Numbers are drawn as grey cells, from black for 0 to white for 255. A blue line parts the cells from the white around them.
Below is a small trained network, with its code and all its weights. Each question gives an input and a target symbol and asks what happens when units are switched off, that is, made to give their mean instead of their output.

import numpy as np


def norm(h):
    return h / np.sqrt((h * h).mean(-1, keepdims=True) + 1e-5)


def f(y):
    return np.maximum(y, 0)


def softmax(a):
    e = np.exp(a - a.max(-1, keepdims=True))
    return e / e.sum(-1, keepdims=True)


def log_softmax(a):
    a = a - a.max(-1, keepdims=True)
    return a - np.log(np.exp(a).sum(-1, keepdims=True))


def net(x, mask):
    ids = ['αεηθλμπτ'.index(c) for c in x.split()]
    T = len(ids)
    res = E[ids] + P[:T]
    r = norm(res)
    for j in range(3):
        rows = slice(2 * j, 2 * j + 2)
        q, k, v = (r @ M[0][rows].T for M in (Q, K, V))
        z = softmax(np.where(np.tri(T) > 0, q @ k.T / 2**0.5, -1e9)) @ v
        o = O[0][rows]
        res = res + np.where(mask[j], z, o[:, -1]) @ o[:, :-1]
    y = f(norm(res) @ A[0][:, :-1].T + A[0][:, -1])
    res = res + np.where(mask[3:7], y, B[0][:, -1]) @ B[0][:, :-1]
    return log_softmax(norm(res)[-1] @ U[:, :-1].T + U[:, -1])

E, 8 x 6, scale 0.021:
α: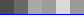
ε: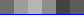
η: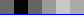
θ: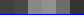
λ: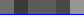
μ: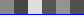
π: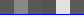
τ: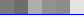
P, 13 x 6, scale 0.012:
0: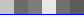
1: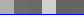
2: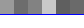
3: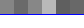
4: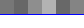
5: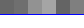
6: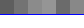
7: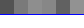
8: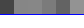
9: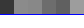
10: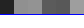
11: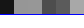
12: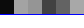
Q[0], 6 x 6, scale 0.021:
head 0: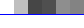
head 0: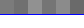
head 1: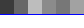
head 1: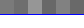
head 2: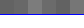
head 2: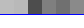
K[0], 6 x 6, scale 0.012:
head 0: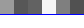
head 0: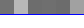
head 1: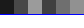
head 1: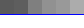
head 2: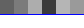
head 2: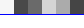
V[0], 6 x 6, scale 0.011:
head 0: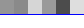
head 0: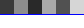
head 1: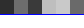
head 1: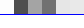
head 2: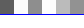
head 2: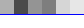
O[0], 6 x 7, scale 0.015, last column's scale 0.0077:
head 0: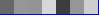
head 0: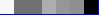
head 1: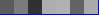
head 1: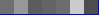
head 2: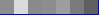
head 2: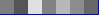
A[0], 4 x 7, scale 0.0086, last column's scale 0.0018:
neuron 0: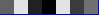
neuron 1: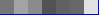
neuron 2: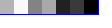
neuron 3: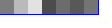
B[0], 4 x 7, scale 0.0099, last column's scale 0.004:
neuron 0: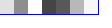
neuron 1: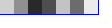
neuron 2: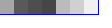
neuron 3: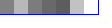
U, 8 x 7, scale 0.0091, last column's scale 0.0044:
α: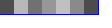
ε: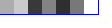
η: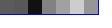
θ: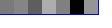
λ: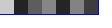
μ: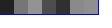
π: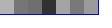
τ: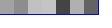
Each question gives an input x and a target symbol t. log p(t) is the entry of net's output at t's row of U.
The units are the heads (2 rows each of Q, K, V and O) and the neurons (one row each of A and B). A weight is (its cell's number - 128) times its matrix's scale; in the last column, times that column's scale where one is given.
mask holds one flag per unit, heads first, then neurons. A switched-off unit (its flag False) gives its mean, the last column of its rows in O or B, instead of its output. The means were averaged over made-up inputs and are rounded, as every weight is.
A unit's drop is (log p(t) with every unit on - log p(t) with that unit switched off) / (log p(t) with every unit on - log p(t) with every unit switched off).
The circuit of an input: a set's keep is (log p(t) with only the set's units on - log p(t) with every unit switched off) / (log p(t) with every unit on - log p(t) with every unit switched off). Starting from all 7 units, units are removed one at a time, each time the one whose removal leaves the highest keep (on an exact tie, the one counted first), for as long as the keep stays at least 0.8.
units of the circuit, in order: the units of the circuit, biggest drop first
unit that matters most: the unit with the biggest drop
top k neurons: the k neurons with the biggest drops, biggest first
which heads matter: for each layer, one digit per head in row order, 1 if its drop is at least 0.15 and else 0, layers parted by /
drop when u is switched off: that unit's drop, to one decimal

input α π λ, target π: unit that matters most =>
head 0
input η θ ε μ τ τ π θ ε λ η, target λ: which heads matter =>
101
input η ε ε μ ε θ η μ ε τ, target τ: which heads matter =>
100
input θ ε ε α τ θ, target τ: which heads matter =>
101
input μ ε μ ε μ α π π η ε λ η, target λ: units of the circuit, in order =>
(head 0; head 2)
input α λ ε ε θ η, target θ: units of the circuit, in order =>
(head 1; neuron 2)
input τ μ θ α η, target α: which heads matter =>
001
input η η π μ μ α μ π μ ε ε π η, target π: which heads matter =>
100
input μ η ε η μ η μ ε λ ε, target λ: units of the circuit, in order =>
(head 0; neuron 2)
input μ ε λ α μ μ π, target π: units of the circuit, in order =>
(head 0; neuron 0)
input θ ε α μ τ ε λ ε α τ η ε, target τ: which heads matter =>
100
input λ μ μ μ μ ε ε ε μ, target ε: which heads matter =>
001
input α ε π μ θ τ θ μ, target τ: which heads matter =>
101
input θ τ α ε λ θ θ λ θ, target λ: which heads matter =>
101
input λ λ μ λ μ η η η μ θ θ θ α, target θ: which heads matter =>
010
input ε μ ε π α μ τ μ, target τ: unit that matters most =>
head 0
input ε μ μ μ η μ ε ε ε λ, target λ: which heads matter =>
100
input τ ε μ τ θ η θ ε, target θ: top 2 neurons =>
(neuron 3; neuron 0)
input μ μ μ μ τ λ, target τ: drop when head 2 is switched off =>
0.3
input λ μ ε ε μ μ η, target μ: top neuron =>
(neuron 2)
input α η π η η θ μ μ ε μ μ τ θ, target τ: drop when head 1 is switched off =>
-0.1
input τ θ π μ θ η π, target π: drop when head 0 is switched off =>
0.8
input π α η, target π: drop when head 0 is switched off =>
1.1
